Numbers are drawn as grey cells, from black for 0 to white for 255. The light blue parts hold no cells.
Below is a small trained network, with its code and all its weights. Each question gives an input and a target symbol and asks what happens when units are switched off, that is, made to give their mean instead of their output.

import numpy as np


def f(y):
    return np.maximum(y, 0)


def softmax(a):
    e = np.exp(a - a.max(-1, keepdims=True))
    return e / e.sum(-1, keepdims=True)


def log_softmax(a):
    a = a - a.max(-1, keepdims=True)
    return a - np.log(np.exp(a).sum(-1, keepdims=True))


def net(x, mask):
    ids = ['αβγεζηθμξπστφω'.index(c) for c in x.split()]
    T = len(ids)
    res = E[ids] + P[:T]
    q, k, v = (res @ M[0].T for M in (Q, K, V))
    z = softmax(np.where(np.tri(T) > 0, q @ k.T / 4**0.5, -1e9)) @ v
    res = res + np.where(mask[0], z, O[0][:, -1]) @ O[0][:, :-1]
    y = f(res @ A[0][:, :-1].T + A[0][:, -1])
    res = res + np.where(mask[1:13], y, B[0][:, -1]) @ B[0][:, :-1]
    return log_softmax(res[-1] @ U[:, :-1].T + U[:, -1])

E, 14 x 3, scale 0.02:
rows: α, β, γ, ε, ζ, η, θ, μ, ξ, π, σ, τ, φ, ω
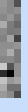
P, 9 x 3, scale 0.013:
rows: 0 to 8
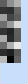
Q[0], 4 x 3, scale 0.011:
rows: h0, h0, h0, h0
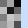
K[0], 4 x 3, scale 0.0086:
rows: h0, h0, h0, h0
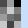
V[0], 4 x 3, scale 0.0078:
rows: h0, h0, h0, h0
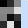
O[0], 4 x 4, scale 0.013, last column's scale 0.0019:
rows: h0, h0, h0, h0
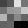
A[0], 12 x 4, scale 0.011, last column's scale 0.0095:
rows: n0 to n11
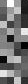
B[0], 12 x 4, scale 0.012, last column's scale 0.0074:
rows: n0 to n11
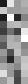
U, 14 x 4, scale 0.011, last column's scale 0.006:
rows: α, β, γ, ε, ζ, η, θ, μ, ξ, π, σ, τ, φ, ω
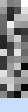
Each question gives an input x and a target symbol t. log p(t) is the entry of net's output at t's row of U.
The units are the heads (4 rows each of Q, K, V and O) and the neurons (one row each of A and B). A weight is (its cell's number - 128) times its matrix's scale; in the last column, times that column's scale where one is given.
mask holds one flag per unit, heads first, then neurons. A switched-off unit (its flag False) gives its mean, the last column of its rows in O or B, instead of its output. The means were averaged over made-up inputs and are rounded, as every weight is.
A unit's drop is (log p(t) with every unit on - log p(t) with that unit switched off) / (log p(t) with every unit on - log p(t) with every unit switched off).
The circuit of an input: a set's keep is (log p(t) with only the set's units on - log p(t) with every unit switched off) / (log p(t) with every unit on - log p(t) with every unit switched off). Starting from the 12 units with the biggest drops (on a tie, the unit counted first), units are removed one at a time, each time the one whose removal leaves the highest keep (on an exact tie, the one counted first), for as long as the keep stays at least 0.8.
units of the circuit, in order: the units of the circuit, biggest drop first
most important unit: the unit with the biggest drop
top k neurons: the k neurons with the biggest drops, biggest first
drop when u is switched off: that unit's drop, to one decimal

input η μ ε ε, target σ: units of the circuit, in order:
h0; n10; n5
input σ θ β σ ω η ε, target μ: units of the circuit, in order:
h0; n1
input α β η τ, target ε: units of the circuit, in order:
n0; h0
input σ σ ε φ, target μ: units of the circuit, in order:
h0
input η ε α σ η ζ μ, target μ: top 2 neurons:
n8; n1
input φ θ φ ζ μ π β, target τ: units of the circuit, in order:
h0; n10
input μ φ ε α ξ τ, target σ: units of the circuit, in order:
n10; h0
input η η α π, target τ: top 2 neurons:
n10; n0
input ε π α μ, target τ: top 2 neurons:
n10; n1
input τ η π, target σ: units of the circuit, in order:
h0; n10
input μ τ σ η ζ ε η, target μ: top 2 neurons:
n8; n1
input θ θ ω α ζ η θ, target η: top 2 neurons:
n0; n8
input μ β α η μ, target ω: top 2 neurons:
n0; n3
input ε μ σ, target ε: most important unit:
n5
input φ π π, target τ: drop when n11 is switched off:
-0.1
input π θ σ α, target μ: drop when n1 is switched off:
0.1
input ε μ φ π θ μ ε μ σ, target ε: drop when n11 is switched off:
0.2
